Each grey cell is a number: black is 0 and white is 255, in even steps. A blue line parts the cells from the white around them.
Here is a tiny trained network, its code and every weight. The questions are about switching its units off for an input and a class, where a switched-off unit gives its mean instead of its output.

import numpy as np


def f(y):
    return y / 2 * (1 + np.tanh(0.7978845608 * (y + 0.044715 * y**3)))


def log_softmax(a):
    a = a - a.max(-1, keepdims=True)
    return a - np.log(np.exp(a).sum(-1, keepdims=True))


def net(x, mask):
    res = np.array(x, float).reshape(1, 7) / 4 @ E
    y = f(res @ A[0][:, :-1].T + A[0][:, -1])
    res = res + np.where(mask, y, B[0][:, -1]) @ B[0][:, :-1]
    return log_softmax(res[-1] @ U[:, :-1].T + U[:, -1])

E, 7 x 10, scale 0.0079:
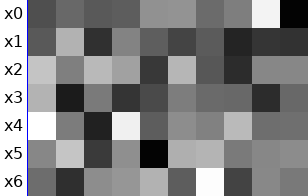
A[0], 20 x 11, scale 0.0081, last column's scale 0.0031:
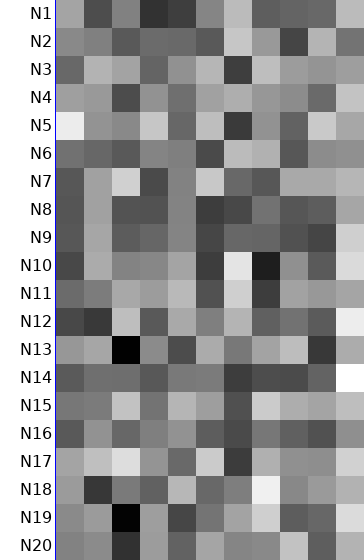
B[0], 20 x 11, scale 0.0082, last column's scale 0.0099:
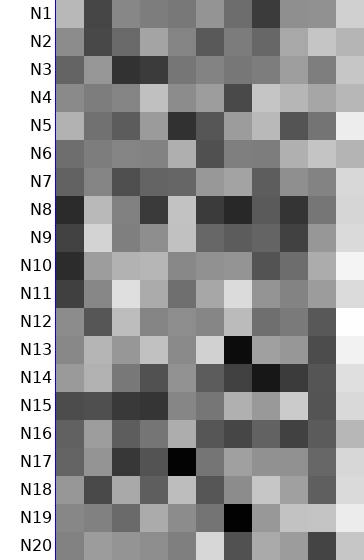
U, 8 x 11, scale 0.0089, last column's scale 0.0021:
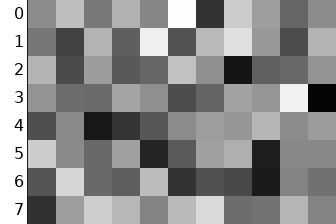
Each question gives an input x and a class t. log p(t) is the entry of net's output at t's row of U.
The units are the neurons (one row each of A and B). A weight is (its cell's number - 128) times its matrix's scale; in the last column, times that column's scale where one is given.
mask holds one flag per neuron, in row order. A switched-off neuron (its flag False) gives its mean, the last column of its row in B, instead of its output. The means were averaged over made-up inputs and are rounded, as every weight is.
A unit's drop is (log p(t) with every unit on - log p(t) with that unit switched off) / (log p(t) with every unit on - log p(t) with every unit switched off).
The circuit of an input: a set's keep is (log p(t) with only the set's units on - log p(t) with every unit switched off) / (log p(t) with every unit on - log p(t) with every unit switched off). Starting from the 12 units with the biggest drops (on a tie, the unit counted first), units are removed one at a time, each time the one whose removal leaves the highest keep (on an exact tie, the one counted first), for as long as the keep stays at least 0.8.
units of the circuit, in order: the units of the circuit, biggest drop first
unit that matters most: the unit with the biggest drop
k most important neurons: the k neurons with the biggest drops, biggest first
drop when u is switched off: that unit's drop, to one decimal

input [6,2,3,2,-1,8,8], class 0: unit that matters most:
N13
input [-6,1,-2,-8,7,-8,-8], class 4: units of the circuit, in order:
(N15 N17)
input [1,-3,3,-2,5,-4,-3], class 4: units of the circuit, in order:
(N17 N15)
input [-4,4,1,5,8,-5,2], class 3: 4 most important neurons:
(N19 N17 N6 N2)
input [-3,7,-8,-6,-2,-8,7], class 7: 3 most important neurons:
(N11 N10 N12)
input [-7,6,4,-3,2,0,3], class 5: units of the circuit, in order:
(N5 N8)
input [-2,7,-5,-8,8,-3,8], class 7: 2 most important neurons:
(N10 N11)
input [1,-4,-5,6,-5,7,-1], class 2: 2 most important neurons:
(N1 N17)
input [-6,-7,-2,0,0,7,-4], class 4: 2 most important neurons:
(N17 N3)
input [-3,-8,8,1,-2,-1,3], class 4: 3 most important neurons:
(N17 N15 N7)
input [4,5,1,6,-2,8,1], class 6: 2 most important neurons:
(N14 N8)
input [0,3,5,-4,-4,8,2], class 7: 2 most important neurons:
(N10 N19)
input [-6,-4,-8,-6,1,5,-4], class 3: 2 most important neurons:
(N19 N2)
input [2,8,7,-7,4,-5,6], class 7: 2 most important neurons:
(N11 N10)
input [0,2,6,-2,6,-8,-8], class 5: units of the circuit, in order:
(N5)
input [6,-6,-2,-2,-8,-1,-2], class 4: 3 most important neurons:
(N7 N3 N15)
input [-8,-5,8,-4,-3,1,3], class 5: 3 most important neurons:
(N5 N17 N10)
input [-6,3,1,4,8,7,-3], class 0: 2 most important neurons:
(N13 N19)
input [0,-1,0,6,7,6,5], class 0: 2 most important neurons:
(N13 N20)
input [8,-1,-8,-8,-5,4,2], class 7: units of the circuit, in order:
(N10)
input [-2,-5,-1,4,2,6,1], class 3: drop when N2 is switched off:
0.2
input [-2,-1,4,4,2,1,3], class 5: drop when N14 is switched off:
0.1
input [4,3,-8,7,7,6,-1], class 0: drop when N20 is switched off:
0.0
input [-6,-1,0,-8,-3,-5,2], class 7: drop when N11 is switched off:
0.1
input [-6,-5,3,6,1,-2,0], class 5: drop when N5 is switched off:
0.2
